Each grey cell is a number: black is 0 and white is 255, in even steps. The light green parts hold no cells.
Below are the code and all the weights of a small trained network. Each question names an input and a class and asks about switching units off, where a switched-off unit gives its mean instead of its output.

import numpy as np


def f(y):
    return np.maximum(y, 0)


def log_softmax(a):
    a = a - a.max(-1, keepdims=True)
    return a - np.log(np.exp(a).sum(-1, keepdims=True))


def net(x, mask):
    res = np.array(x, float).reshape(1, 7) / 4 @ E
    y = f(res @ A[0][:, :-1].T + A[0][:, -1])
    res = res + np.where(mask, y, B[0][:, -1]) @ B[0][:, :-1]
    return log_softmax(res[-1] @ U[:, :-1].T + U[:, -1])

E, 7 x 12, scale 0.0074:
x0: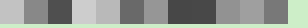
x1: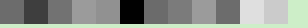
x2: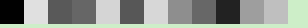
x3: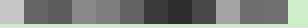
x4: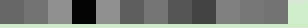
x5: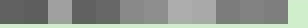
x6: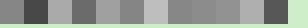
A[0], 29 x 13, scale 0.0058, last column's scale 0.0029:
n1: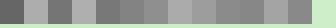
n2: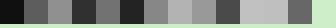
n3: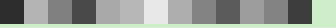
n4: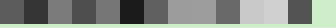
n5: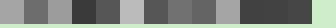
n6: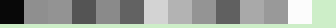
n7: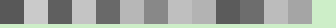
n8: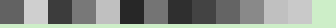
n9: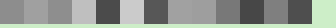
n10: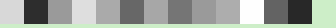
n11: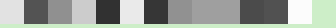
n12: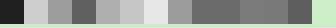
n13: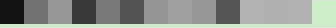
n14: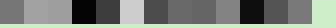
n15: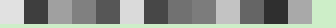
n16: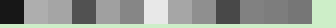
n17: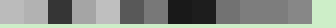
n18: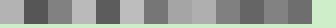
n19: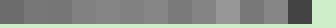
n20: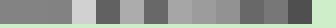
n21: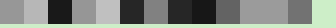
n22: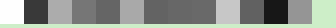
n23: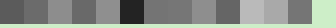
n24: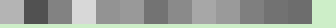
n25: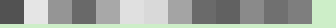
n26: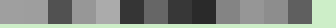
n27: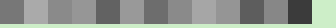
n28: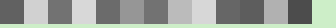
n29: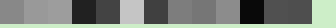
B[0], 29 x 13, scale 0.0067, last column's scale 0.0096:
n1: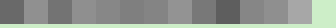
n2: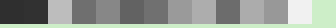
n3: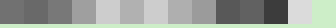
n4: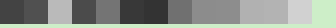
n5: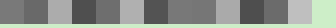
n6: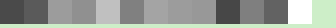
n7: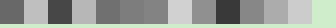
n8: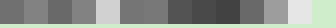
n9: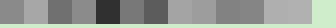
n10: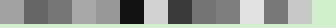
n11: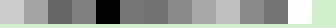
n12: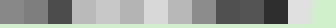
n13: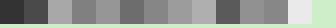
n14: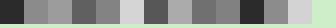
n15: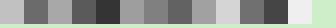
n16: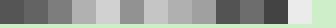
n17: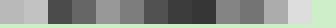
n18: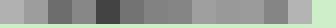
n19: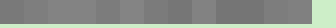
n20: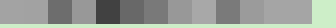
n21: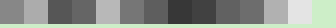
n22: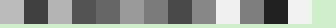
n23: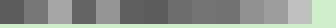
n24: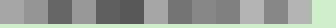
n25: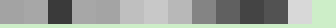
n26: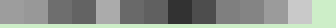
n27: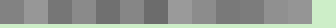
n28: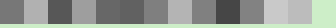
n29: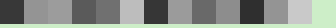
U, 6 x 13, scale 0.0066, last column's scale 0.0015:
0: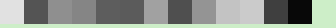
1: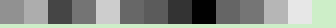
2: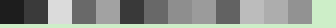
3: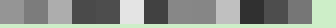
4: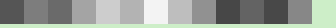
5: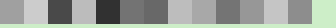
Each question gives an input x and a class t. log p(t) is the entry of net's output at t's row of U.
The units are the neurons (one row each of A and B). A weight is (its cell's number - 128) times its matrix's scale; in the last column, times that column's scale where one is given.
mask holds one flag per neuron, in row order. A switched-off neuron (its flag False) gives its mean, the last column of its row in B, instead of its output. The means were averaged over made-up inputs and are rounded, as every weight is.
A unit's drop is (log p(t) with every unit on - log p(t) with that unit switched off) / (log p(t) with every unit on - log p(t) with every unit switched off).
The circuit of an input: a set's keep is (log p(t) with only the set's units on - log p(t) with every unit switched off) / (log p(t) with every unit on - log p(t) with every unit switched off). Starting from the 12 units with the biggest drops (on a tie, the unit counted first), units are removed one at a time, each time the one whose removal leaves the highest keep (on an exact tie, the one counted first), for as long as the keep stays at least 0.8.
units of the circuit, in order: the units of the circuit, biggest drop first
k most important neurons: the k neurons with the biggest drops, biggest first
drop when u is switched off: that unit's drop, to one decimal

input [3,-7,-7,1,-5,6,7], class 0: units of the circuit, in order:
[n10]
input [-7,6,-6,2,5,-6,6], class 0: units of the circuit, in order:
[n10; n22]
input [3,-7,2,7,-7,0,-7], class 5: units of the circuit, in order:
[n11; n9]
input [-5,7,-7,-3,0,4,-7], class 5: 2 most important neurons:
[n11; n6]
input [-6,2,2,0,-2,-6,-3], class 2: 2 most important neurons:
[n25; n12]
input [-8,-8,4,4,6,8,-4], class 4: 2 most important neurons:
[n12; n16]
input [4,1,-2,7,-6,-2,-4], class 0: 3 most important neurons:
[n11; n22; n15]
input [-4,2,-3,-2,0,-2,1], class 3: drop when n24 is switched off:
0.1
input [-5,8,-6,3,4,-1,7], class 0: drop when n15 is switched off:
0.2
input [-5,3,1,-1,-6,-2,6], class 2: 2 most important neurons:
[n25; n12]
